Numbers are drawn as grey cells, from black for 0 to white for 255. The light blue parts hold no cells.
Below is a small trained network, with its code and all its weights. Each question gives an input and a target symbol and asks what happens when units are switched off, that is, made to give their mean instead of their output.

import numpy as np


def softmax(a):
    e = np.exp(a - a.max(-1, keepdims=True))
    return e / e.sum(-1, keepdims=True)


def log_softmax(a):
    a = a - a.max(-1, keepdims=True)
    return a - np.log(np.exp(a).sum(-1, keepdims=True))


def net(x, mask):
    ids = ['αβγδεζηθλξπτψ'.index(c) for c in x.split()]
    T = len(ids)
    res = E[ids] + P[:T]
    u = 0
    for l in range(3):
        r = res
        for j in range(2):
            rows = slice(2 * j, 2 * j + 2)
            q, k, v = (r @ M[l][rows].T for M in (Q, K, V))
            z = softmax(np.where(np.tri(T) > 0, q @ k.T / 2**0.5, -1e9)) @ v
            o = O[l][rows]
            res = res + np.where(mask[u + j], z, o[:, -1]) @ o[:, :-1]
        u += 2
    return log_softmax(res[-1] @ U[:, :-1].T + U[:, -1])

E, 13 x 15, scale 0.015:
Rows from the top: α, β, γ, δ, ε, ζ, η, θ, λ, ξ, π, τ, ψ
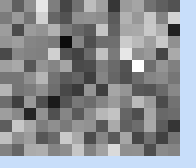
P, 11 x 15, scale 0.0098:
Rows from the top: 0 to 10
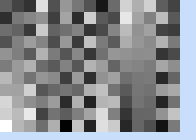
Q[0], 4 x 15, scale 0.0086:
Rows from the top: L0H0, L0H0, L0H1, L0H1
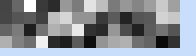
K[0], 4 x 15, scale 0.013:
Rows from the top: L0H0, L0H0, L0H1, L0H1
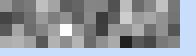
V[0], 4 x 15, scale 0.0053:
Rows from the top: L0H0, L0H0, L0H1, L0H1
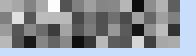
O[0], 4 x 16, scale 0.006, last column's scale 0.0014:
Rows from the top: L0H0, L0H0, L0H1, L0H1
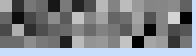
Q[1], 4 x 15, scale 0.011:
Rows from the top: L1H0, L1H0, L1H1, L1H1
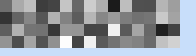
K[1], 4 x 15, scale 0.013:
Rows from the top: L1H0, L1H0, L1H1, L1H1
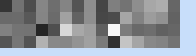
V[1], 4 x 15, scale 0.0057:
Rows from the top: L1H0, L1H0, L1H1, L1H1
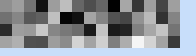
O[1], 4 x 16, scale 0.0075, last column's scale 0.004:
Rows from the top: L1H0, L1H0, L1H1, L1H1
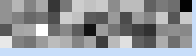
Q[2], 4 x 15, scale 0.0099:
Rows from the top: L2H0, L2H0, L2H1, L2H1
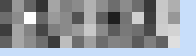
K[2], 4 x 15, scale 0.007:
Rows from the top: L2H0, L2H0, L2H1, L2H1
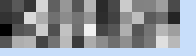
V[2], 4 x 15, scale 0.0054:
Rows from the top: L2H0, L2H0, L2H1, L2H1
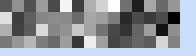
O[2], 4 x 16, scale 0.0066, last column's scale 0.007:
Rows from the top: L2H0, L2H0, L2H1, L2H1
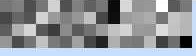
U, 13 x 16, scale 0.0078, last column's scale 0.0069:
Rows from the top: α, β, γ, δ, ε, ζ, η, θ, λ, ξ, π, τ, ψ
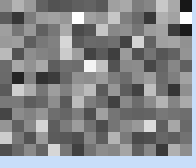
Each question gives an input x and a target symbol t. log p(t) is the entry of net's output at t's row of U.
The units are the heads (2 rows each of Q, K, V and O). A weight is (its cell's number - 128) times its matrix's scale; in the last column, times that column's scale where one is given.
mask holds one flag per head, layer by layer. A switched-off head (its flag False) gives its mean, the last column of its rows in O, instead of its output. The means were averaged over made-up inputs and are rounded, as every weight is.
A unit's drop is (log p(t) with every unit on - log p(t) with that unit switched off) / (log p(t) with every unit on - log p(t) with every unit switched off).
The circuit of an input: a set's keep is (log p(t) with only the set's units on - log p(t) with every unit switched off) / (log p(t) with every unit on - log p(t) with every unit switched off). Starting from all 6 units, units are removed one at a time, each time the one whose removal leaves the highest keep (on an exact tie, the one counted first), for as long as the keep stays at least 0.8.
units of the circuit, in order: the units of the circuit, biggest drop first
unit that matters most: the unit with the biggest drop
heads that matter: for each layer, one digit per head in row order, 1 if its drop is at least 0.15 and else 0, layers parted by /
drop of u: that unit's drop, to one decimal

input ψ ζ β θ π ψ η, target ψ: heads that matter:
00 / 10 / 00
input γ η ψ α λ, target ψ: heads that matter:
00 / 10 / 00
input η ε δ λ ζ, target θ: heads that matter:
11 / 00 / 00
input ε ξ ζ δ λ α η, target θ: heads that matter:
10 / 00 / 00
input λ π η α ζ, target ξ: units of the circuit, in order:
(L0H1; L1H1; L0H0)
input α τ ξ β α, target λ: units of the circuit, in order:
(L2H0; L0H1)
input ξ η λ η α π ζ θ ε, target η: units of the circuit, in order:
(L1H1; L1H0)
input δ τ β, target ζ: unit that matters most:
L1H0
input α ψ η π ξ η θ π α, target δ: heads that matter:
01 / 10 / 00
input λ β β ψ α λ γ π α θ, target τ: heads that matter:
00 / 00 / 01
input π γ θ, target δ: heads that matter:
01 / 00 / 00
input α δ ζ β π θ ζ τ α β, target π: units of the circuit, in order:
(L2H1; L0H1)
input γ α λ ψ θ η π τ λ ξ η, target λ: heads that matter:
00 / 00 / 10
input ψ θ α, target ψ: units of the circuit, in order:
(L1H0)
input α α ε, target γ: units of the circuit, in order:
(L2H0; L1H0; L0H1)
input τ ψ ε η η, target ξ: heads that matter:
01 / 01 / 00
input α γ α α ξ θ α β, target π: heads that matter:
00 / 00 / 01
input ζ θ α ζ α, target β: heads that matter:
10 / 00 / 00
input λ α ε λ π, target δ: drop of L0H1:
0.7
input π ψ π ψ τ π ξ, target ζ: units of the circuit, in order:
(L1H0)
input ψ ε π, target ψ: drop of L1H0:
1.0
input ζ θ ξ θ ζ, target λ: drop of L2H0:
0.2
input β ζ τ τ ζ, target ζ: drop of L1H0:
0.7
